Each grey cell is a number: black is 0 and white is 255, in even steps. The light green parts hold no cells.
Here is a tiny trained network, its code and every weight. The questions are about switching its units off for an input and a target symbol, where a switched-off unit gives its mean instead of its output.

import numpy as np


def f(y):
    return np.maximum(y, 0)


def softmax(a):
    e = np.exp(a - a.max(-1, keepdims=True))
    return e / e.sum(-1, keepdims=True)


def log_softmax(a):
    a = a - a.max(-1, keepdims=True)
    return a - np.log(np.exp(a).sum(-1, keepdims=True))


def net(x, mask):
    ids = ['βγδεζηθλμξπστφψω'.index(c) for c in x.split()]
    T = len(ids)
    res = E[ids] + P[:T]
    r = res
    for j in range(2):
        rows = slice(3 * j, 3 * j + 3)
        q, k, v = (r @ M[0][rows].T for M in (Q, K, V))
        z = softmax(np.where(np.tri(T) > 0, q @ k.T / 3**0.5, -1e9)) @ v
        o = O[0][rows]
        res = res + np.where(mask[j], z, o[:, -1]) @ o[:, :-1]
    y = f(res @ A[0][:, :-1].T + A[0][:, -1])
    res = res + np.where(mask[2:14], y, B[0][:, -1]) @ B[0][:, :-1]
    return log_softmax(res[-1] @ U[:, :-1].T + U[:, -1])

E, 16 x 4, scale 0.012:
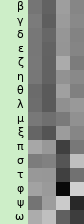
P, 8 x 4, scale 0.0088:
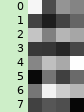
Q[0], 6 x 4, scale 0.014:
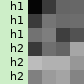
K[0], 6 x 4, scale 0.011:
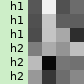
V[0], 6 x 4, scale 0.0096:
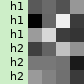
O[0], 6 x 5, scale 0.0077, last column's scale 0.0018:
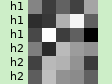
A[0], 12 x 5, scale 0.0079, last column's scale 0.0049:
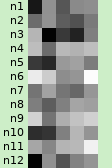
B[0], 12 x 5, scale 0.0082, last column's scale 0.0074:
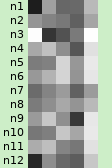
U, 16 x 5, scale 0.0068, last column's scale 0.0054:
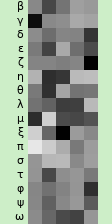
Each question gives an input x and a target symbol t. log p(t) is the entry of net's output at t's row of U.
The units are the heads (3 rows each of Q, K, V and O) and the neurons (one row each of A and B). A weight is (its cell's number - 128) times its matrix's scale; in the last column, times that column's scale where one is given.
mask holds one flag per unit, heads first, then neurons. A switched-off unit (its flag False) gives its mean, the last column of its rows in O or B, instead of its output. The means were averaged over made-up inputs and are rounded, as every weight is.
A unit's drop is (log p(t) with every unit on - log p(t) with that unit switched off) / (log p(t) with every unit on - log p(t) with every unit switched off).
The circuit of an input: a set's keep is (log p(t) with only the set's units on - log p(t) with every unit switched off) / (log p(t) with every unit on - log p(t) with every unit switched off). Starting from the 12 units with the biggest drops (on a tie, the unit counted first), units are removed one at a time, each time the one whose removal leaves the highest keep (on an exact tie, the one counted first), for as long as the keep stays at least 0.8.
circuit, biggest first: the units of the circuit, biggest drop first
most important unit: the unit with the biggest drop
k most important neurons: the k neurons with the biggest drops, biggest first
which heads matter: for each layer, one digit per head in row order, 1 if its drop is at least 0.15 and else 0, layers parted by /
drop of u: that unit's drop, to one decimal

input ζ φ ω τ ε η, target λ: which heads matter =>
11
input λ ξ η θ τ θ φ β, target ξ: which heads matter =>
11
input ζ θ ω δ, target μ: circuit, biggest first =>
(h1, h2, n12)
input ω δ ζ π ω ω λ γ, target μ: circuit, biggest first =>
(h1, n12)
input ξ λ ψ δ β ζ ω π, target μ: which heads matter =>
10
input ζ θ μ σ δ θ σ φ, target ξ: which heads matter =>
01
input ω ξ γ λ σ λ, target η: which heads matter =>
01
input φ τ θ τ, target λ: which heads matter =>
10
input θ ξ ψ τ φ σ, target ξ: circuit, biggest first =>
(h2, n3, h1)
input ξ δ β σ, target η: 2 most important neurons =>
(n3, n9)
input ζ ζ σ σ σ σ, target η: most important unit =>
h2
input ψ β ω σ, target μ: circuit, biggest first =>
(h1, h2, n1)
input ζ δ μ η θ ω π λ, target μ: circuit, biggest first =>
(h1, n12)
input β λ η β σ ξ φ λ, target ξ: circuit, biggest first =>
(n3, h2, h1)
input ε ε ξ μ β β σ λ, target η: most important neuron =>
(n3)
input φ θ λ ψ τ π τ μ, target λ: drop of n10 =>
0.1
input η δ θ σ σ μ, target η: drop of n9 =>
0.1
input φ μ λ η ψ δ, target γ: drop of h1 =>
0.7
